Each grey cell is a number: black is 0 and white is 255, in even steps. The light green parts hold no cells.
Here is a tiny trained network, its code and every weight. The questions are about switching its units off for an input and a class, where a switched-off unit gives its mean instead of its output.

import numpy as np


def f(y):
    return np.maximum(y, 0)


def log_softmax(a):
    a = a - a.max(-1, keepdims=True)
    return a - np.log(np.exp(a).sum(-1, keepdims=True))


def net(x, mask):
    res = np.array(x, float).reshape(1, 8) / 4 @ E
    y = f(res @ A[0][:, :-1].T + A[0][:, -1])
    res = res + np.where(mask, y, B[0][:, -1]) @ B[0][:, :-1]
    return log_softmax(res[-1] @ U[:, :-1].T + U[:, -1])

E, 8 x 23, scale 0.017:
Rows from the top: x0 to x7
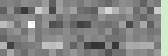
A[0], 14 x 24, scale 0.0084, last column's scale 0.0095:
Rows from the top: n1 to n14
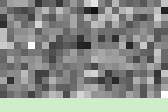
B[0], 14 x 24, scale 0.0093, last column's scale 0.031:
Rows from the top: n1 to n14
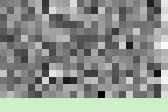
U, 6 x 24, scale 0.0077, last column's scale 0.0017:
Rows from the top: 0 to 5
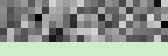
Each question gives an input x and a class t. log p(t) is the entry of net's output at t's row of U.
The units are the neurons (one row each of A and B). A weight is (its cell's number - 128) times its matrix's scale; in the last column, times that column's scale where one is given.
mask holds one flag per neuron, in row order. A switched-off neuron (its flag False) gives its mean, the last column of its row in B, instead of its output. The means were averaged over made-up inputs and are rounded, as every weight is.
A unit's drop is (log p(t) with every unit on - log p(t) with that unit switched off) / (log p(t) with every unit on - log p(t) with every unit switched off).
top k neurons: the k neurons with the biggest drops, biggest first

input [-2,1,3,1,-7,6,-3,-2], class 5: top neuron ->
(n2)
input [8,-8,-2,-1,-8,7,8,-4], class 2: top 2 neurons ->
(n12; n7)
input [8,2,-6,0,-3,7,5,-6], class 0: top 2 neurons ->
(n7; n2)
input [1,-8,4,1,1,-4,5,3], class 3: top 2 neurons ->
(n6; n14)
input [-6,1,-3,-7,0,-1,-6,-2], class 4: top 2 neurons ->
(n3; n2)
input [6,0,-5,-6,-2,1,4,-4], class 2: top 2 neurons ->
(n11; n1)
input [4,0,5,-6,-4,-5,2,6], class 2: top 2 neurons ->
(n11; n1)
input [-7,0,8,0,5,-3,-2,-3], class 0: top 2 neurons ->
(n7; n12)
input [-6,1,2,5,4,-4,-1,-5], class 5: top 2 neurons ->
(n11; n2)
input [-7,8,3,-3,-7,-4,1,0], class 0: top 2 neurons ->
(n2; n12)
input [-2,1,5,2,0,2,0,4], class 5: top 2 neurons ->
(n11; n2)
